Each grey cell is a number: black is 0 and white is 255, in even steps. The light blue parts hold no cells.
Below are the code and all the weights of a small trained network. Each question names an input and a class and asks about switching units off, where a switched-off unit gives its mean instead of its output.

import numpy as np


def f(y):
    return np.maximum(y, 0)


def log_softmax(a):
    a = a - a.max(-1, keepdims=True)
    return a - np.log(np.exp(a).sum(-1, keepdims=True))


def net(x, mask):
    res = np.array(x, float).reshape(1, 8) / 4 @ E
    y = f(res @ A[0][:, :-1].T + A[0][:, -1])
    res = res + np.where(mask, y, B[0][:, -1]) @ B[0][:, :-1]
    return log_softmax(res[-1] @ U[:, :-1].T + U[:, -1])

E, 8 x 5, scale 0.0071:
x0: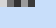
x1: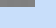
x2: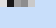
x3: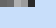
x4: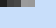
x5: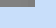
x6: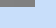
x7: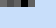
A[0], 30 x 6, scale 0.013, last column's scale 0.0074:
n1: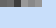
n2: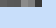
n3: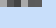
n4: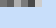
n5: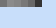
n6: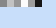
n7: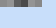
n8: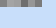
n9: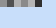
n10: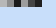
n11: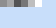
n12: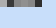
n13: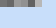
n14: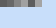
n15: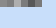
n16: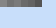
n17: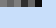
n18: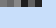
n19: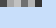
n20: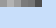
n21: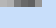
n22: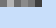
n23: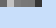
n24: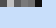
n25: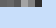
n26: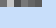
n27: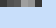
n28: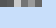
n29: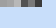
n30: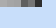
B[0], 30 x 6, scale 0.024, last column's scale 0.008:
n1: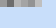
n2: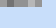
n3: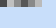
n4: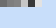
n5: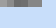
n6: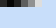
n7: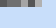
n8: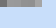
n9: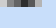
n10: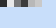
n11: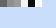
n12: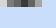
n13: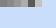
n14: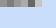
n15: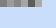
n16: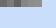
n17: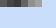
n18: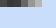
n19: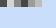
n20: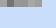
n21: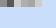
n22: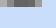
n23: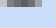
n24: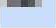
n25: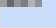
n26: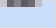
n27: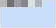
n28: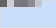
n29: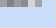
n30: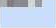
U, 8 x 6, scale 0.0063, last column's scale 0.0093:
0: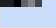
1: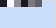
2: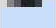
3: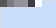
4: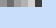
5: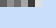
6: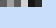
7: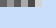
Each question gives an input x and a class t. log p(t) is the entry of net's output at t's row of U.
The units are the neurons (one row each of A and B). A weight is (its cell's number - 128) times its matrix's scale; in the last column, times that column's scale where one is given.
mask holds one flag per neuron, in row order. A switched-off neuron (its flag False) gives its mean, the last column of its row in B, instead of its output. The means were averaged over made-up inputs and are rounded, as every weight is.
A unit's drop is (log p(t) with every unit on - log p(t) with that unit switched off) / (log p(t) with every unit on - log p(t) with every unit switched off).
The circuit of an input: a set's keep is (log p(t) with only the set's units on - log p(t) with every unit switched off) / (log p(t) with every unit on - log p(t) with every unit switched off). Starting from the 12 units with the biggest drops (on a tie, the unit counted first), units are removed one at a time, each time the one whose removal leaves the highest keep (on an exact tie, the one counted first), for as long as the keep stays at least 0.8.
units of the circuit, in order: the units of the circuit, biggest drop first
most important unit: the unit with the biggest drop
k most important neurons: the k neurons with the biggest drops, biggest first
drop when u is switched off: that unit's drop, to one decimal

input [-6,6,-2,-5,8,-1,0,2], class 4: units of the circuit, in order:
n27
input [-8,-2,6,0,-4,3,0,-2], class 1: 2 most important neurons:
n19; n28
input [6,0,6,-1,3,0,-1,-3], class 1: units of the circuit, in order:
n3; n10
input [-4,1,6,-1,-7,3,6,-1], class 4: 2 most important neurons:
n29; n30
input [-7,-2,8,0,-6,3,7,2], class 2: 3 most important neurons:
n9; n10; n12
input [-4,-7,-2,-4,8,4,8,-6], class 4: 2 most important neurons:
n27; n1
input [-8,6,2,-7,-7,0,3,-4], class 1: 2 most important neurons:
n19; n4
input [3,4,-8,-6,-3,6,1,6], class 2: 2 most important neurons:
n26; n24
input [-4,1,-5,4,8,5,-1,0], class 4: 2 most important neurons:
n27; n11
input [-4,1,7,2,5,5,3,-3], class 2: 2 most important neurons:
n9; n12
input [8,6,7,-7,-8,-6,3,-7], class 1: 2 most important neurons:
n10; n3
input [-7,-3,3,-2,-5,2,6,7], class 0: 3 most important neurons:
n18; n17; n10
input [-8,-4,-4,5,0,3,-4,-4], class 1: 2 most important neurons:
n19; n11
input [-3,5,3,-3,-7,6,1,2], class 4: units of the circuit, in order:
n29; n30
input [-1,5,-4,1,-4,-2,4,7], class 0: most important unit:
n18
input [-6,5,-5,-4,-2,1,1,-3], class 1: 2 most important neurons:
n19; n4
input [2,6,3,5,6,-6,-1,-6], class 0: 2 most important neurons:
n6; n11
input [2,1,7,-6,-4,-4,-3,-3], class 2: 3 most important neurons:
n12; n9; n4
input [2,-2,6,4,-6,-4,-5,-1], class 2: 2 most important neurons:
n12; n11
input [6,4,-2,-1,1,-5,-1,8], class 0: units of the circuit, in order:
n18
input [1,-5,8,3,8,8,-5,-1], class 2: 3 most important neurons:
n12; n9; n21
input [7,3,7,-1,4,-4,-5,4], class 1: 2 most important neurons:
n3; n10
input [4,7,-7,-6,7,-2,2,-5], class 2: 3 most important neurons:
n24; n26; n22
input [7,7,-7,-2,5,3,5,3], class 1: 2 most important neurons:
n10; n3
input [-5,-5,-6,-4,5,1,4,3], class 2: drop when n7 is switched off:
-0.1
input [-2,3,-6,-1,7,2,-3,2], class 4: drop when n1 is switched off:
0.2
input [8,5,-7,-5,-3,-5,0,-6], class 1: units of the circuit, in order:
n10
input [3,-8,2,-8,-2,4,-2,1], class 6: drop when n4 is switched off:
-0.1
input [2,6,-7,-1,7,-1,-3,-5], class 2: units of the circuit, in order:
n24; n26
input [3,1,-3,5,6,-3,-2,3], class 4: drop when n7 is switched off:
0.1
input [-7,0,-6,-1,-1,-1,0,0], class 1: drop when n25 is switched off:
0.0
